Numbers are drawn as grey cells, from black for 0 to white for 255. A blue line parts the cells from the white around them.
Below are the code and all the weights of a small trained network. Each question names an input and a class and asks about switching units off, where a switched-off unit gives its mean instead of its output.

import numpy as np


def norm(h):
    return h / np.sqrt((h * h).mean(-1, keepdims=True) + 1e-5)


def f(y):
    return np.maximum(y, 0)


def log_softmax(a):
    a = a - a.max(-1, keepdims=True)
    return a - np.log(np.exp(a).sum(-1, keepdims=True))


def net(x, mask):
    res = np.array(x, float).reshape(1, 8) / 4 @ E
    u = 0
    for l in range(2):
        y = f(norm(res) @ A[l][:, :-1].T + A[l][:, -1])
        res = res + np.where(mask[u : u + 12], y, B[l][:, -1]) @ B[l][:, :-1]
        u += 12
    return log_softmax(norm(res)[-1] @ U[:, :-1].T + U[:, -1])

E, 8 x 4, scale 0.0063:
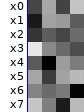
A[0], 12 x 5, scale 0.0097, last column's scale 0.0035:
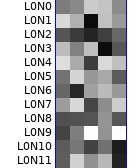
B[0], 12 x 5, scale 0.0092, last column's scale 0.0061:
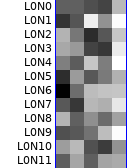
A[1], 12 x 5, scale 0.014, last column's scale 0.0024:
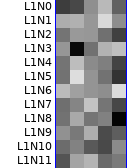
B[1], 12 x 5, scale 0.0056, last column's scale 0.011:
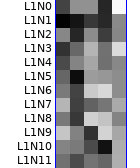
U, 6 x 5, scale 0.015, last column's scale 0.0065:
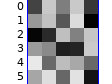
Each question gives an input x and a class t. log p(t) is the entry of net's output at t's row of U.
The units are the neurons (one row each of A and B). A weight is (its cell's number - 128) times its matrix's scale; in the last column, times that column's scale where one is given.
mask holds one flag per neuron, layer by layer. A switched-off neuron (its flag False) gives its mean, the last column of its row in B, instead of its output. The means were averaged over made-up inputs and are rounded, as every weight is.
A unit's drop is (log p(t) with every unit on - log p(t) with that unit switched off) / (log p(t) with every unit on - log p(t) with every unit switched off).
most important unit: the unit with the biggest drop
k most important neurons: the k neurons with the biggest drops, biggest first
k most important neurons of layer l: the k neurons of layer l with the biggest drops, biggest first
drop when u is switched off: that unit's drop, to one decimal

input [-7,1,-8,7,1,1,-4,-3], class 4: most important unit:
L1N6
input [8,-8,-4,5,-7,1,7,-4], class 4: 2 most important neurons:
L0N9; L0N6
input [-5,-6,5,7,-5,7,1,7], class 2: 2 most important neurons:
L0N1; L1N3
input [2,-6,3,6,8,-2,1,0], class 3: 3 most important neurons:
L0N2; L0N7; L0N9
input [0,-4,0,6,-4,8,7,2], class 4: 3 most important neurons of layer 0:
L0N9; L0N6; L0N3
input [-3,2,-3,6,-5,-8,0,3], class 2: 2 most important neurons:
L0N1; L0N2
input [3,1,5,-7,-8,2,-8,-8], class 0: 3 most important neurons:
L0N1; L0N11; L0N4
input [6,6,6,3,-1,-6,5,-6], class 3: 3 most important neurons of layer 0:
L0N1; L0N2; L0N6
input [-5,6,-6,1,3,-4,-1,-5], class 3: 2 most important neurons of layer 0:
L0N3; L0N1
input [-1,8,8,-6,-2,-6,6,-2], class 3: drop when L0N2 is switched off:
0.2
